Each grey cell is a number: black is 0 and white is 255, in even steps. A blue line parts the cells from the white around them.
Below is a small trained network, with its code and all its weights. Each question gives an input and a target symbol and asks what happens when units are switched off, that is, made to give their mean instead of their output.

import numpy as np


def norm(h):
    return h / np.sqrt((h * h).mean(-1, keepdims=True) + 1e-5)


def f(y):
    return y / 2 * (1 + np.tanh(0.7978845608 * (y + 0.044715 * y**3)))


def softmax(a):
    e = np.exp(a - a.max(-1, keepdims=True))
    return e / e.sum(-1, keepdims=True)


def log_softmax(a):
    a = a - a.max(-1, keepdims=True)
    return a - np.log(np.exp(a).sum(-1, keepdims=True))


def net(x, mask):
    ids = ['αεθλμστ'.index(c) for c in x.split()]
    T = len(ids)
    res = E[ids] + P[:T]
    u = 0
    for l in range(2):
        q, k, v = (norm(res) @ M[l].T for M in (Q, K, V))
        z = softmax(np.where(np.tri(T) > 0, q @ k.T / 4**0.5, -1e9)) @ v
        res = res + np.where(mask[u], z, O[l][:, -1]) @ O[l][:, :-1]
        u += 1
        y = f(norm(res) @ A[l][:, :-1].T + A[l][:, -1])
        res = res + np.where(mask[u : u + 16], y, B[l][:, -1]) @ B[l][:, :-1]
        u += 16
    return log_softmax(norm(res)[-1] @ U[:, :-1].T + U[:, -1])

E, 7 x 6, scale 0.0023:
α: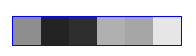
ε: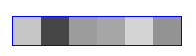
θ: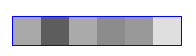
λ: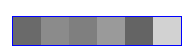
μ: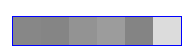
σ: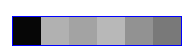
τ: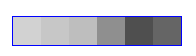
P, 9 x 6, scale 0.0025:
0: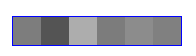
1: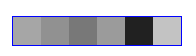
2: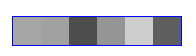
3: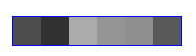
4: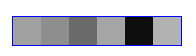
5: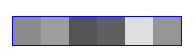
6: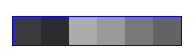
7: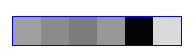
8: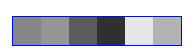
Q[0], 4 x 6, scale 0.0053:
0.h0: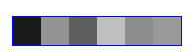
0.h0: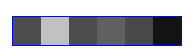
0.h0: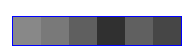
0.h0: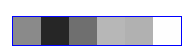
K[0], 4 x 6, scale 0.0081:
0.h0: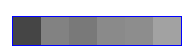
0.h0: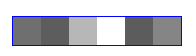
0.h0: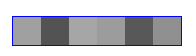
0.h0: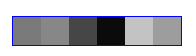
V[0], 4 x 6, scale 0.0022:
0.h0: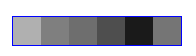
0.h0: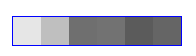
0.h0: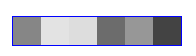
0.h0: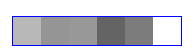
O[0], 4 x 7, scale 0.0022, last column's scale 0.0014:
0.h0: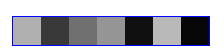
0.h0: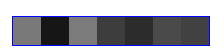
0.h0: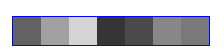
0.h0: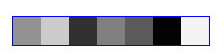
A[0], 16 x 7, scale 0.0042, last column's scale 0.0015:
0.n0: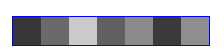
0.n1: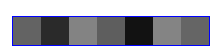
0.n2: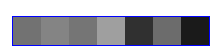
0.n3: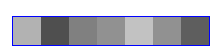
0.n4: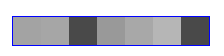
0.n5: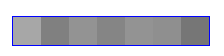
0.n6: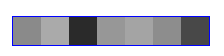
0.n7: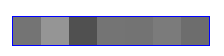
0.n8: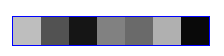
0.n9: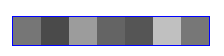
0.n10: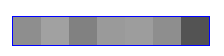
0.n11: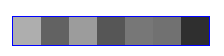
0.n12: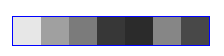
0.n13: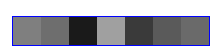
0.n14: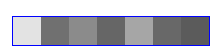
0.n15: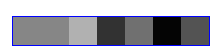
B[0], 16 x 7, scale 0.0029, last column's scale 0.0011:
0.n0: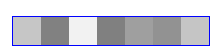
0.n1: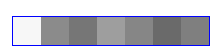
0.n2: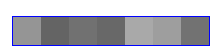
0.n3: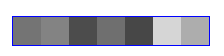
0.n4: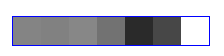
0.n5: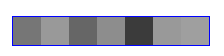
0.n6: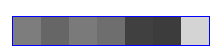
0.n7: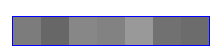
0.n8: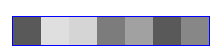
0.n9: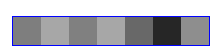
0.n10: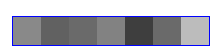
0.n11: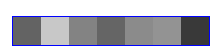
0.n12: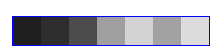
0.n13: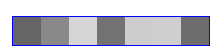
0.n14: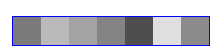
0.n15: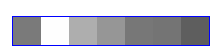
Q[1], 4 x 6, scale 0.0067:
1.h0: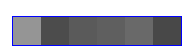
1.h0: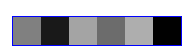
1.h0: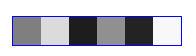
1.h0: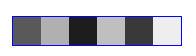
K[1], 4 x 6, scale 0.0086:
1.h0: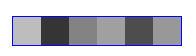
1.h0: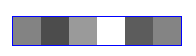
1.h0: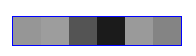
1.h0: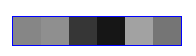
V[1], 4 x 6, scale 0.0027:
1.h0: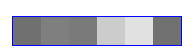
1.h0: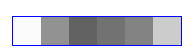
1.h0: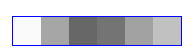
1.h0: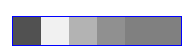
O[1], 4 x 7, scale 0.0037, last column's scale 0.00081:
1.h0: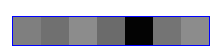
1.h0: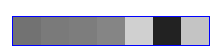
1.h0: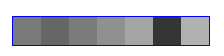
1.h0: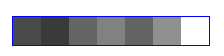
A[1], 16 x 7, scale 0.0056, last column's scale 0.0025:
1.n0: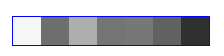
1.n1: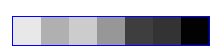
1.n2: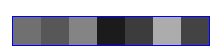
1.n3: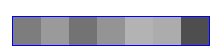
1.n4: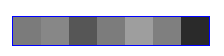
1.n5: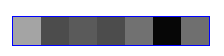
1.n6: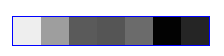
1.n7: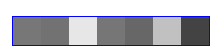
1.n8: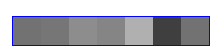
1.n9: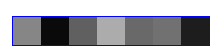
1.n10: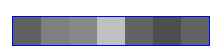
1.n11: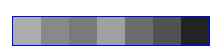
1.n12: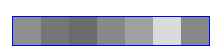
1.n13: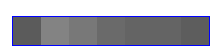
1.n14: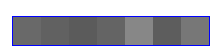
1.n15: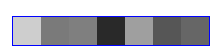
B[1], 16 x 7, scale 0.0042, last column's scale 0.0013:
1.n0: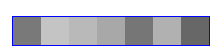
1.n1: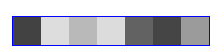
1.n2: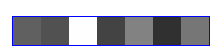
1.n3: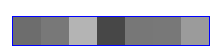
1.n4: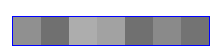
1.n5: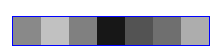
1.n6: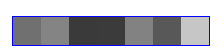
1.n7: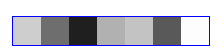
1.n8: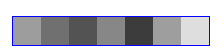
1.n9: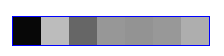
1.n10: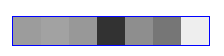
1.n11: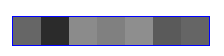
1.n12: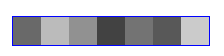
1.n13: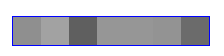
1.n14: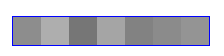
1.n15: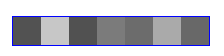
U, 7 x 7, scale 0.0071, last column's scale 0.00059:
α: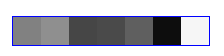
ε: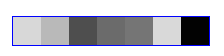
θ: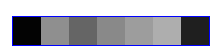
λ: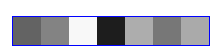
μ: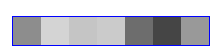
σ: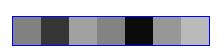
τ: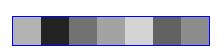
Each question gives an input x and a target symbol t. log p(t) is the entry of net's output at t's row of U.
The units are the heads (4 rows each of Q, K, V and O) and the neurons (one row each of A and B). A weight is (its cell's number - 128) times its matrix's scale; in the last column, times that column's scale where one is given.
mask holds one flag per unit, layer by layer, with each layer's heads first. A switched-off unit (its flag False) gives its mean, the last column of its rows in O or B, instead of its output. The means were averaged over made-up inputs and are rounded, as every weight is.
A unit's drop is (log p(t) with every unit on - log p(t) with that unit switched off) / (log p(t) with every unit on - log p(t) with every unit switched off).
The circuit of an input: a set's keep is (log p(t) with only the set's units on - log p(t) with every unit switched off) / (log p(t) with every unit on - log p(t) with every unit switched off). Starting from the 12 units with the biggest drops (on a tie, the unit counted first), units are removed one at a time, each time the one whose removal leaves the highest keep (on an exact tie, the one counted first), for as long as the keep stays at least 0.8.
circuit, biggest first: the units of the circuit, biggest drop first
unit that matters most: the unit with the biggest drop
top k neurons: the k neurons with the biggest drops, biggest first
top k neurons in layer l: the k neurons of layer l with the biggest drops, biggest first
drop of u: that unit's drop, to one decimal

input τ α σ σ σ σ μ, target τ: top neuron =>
1.n7
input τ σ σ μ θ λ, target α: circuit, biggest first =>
0.n6, 0.n4
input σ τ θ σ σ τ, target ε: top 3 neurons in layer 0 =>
0.n12, 0.n1, 0.n14
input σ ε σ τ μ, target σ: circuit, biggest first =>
1.h0, 1.n2
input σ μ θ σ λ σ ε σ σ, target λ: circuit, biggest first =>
1.h0, 1.n2, 1.n9
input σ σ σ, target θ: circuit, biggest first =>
1.h0, 0.h0
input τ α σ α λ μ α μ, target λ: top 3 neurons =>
0.n12, 0.n6, 1.n7
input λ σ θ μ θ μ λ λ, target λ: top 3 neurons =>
0.n13, 0.n12, 0.n6
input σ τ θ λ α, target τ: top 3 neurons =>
0.n13, 0.n8, 0.n14
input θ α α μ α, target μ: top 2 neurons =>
0.n8, 0.n13
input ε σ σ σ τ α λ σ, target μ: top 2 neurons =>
0.n12, 1.n10
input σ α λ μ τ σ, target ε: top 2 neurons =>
0.n12, 0.n14
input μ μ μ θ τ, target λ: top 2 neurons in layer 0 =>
0.n13, 0.n12
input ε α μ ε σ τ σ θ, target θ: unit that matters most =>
1.n9
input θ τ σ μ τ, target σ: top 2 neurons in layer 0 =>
0.n12, 0.n13
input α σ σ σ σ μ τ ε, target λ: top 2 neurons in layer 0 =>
0.n12, 0.n8
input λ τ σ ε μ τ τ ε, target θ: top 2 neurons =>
1.n9, 0.n12
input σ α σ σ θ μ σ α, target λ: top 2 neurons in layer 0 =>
0.n13, 0.n8
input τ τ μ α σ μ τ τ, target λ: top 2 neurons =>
0.n12, 0.n6
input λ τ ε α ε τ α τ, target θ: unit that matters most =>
0.n12
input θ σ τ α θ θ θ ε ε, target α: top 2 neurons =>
1.n6, 0.n12
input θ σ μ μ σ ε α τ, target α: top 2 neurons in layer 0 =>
0.n12, 0.n14
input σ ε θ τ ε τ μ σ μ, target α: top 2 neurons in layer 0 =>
0.n13, 0.n12
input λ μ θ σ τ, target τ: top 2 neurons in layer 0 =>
0.n12, 0.n4
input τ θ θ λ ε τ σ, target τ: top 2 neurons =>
0.n0, 1.n7
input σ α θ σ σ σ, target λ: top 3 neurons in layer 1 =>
1.n2, 1.n9, 1.n8
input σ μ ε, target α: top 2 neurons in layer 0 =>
0.n3, 0.n14
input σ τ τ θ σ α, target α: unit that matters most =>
0.n12
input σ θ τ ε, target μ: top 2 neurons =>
0.n12, 1.n0
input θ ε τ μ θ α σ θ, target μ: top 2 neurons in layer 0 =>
0.n9, 0.n8
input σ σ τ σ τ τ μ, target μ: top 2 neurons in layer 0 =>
0.n1, 0.n0
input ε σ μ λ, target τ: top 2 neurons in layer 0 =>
0.n0, 0.n3
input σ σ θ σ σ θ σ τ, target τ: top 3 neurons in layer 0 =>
0.n12, 0.n4, 0.n6
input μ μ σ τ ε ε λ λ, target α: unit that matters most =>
1.h0
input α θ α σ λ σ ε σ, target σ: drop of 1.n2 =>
0.3
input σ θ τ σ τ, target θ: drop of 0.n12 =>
0.6
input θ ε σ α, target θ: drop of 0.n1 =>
0.0
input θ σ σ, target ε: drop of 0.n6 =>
0.1
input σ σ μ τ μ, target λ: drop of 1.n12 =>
0.2
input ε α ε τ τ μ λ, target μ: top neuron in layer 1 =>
1.n0
